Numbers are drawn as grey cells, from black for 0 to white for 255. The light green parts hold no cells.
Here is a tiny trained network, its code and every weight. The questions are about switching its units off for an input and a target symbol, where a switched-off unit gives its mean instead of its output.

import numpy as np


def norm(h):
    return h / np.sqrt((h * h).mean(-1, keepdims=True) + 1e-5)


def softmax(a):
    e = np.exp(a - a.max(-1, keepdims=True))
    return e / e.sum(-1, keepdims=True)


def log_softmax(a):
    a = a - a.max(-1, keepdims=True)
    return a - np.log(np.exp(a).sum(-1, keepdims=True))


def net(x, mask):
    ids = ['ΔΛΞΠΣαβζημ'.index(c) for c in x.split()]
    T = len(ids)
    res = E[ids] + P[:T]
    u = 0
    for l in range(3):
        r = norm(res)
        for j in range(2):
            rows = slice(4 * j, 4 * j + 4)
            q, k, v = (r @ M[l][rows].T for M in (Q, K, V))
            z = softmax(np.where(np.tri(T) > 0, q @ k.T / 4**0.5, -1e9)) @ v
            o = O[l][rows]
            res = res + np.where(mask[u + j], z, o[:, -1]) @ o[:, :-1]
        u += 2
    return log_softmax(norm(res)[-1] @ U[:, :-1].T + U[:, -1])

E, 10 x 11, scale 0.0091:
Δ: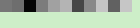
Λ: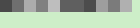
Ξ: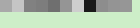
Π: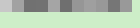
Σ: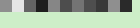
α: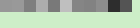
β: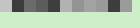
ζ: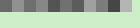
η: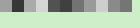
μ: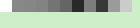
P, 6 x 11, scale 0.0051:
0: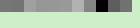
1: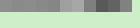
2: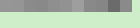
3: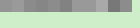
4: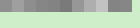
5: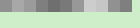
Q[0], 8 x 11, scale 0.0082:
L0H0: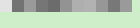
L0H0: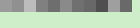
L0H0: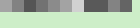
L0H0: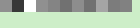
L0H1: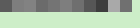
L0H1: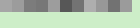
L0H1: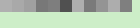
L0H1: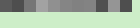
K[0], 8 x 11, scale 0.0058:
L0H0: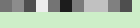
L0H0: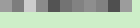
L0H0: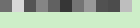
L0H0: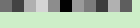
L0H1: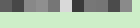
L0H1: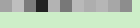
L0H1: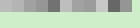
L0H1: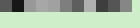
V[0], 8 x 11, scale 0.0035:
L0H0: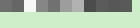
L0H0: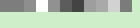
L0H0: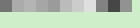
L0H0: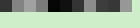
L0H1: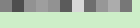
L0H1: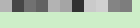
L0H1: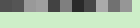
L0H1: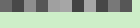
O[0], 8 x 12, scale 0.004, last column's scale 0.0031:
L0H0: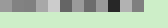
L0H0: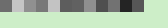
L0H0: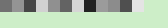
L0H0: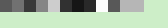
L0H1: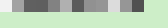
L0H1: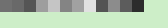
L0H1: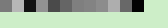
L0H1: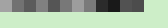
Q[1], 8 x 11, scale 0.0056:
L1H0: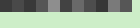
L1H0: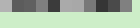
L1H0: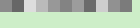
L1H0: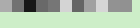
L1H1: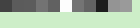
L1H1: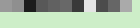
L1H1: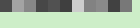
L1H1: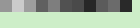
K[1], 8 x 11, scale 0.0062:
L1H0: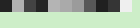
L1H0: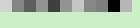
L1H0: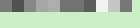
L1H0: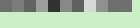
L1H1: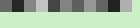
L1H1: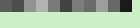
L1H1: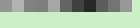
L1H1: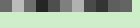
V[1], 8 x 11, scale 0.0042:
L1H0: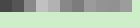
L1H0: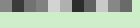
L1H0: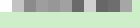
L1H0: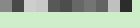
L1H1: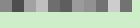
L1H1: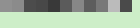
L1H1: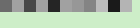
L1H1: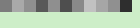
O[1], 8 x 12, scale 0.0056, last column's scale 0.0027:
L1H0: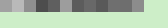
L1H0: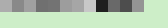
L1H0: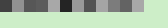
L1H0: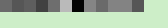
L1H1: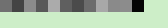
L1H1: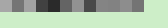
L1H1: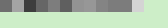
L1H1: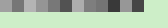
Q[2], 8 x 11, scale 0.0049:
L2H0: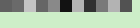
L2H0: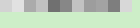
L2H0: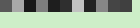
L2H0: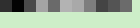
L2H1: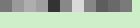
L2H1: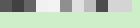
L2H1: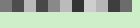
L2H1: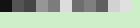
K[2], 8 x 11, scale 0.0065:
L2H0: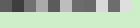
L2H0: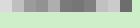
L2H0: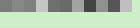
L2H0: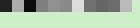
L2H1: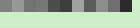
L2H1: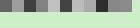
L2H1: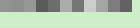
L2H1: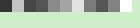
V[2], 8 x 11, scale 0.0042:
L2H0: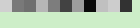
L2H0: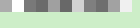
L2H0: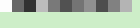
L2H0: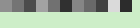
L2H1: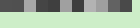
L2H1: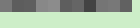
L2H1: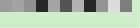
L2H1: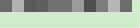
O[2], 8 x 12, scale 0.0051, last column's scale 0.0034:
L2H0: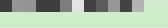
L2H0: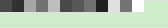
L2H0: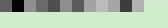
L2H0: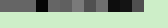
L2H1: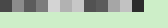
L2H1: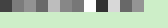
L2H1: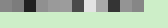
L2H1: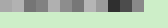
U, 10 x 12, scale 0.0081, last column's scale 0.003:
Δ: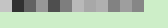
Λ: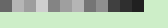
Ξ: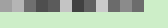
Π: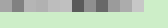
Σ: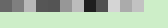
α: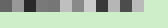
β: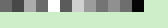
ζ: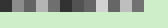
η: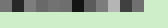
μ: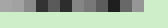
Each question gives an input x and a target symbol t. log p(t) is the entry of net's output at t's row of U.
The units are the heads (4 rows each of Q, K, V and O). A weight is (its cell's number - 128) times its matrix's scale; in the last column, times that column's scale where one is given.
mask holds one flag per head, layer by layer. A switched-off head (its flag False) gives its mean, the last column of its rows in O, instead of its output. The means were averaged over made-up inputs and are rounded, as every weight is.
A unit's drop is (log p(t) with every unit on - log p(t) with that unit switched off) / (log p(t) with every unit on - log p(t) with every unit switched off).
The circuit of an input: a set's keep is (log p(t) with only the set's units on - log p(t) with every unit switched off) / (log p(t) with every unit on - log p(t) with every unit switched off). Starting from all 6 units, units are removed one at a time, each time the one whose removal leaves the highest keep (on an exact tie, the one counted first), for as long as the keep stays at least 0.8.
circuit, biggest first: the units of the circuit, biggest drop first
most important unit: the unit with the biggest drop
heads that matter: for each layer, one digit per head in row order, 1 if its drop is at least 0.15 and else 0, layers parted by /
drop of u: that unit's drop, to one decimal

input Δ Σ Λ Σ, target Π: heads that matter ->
10 / 10 / 11
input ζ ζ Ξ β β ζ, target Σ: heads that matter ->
11 / 10 / 10
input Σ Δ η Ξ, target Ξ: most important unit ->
L0H1
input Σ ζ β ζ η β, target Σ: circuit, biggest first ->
L2H1, L1H0
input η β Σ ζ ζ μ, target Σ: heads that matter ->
10 / 11 / 01
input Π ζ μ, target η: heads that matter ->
00 / 00 / 10
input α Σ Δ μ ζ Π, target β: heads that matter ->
01 / 11 / 10
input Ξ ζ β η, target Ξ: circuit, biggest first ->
L2H0, L1H0, L0H0
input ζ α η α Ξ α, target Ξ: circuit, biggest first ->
L1H0, L0H1
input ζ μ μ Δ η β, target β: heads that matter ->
11 / 11 / 01
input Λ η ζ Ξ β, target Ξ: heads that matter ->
01 / 10 / 10
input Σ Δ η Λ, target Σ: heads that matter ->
10 / 10 / 01
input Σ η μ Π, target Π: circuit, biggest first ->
L1H0, L0H1, L2H0
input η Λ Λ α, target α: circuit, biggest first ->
L0H1, L1H0
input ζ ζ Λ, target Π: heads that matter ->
00 / 10 / 10
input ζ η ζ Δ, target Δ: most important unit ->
L0H0
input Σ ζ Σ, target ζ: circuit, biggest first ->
L0H0, L2H0
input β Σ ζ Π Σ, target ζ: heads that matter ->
11 / 10 / 11
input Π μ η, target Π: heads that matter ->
11 / 11 / 11
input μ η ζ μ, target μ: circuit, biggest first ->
L2H0, L0H1, L0H0, L1H0
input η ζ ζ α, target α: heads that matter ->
01 / 11 / 01
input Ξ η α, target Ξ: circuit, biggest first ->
L1H0
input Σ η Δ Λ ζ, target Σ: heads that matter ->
01 / 00 / 01
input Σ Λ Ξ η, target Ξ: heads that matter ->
11 / 10 / 10
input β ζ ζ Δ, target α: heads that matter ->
10 / 01 / 00
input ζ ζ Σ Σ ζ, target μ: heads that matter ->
10 / 00 / 11
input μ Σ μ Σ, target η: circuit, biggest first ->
L2H0
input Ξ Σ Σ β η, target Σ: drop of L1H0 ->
0.3
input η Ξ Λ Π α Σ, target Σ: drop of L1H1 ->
0.2
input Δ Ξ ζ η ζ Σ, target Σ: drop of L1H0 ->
0.5
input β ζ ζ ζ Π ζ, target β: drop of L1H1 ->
0.1
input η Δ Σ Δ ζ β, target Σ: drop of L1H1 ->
0.1
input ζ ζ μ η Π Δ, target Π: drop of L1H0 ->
0.3
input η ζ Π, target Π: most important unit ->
L1H1
